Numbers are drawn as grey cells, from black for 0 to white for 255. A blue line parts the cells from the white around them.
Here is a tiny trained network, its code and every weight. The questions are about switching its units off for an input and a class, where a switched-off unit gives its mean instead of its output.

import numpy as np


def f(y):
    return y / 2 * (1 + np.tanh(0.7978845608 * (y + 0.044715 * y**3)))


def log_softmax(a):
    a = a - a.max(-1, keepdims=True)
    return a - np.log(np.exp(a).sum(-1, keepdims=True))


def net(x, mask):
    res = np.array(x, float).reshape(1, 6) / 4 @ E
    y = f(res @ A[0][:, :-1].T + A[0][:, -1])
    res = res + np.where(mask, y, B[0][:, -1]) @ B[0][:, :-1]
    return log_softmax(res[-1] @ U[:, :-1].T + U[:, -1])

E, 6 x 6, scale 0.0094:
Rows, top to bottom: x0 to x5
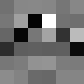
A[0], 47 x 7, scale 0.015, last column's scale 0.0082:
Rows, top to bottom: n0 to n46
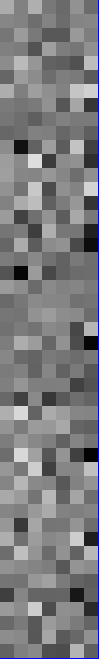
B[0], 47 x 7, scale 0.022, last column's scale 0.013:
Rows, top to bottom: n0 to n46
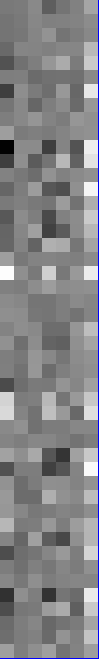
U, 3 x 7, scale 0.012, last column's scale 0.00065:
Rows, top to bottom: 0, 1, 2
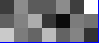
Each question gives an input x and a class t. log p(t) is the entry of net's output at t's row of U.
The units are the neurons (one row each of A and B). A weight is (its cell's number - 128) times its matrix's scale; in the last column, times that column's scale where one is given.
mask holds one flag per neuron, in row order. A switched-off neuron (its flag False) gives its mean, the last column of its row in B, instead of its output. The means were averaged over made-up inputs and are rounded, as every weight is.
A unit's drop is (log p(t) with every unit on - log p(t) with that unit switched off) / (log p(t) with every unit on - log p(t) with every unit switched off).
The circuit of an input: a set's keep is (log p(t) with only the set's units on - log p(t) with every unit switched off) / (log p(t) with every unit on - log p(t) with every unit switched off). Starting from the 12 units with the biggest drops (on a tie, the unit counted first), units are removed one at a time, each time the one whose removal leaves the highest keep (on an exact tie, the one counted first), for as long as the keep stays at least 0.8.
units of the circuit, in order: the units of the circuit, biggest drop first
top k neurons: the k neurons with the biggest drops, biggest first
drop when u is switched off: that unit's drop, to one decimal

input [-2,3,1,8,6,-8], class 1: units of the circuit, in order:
(n11)
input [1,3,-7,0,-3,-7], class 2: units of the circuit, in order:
(n29, n10)
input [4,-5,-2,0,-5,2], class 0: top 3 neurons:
(n11, n43, n38)
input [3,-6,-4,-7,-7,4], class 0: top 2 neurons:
(n11, n43)
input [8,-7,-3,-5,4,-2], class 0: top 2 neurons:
(n11, n43)
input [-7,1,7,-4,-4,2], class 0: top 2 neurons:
(n10, n32)
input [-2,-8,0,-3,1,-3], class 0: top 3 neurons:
(n11, n43, n32)
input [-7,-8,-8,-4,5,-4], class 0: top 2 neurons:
(n11, n43)
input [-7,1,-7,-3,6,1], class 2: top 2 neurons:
(n29, n10)
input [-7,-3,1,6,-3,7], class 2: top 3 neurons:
(n19, n28, n10)
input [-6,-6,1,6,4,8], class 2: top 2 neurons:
(n19, n28)
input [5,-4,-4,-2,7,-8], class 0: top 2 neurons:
(n11, n43)
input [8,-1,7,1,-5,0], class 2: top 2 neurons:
(n19, n42)
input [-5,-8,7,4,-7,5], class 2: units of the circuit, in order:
(n19)
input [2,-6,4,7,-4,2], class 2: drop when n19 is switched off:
0.5
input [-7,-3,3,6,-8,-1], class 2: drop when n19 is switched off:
0.3
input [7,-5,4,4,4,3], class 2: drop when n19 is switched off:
0.4
